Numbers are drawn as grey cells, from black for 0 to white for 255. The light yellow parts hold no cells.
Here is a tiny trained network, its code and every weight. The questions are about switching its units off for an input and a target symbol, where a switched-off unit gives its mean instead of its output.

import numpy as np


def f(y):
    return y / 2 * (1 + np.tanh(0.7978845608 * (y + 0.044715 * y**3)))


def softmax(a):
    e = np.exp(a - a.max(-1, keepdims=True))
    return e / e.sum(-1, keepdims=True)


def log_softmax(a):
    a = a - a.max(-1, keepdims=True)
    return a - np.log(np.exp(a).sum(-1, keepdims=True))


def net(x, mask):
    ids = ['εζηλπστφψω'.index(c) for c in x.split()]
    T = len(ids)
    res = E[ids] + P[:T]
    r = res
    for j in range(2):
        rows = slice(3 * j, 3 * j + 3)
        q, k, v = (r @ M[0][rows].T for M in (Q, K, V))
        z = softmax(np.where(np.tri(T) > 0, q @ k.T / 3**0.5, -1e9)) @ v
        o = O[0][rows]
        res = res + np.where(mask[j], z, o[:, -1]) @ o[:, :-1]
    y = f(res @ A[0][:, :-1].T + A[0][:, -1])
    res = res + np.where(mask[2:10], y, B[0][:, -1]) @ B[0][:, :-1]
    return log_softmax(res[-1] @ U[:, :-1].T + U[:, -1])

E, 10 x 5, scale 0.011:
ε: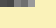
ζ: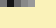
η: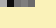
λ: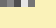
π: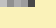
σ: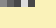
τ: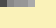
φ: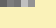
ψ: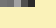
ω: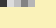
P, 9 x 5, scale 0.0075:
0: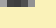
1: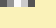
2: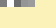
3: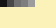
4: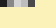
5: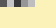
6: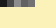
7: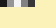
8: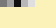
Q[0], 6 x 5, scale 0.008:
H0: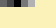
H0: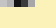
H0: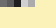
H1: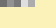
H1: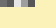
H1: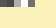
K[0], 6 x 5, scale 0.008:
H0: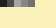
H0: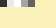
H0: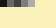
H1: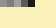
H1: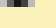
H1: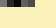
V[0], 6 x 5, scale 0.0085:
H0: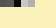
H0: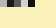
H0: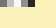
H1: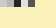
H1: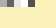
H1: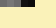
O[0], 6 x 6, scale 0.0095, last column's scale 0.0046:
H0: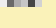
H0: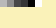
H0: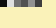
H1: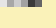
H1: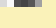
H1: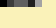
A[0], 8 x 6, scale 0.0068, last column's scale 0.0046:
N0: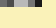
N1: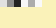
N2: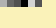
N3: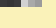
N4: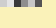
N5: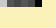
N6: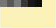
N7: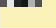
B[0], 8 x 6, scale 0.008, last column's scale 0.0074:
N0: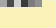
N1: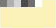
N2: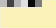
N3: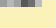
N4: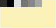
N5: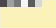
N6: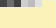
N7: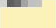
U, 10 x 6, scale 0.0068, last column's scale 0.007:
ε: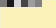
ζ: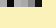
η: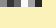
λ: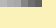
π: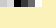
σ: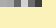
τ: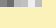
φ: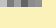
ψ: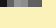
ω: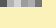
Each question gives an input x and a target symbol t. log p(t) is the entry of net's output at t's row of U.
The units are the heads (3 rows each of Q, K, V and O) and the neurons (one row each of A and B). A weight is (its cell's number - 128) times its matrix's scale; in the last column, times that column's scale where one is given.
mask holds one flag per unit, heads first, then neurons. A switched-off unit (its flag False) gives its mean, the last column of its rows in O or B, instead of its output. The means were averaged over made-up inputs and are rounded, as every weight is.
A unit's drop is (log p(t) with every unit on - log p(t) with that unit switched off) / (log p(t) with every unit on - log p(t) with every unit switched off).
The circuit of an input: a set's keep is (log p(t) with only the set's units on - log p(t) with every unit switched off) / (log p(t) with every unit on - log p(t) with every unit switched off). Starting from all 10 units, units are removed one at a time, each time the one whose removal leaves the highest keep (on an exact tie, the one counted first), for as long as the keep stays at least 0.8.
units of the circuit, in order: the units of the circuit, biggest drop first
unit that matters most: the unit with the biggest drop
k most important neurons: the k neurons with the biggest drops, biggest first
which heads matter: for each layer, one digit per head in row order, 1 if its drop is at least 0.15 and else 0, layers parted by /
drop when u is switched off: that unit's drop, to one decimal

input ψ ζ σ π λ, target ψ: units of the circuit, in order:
[H1]
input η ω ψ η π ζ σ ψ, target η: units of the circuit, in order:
[H0; N6; N5]
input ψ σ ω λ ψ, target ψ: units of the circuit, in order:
[H1; H0]
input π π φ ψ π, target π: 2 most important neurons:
[N4; N5]
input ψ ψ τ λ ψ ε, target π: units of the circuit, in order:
[H1; N4]
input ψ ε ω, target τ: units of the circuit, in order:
[H0; N7]
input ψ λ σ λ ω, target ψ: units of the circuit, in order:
[H1; N7]
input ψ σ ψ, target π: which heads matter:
10
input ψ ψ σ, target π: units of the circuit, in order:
[H0; H1; N4]
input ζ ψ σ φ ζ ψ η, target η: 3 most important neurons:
[N5; N6; N1]
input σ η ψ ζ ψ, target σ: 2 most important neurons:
[N5; N4]
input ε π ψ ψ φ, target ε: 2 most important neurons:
[N0; N5]
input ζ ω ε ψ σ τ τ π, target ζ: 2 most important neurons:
[N0; N3]
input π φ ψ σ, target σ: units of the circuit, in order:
[H0; N5; H1]
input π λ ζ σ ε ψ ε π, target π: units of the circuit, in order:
[H0; N4]
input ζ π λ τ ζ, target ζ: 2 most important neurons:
[N0; N5]
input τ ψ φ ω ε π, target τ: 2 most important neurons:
[N4; N7]
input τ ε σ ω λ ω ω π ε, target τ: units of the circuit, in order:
[H0]
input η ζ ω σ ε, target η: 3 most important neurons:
[N6; N5; N1]
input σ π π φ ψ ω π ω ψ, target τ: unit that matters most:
H0
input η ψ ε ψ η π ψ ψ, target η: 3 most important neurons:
[N6; N1; N5]
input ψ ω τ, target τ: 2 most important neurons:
[N7; N1]
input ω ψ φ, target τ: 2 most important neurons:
[N7; N4]
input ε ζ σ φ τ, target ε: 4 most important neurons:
[N0; N5; N6; N7]
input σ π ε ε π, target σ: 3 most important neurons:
[N5; N6; N4]
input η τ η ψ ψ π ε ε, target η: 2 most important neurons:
[N6; N1]
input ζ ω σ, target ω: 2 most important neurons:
[N1; N4]
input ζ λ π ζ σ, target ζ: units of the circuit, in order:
[H0]
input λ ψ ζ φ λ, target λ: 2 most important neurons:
[N1; N6]
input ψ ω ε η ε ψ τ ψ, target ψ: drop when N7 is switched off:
0.2
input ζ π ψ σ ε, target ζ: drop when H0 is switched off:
0.9
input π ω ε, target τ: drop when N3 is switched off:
0.0
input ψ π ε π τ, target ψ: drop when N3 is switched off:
-0.1
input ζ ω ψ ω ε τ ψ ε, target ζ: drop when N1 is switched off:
0.1
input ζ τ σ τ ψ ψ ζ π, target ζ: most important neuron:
[N0]
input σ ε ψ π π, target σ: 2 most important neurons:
[N5; N6]
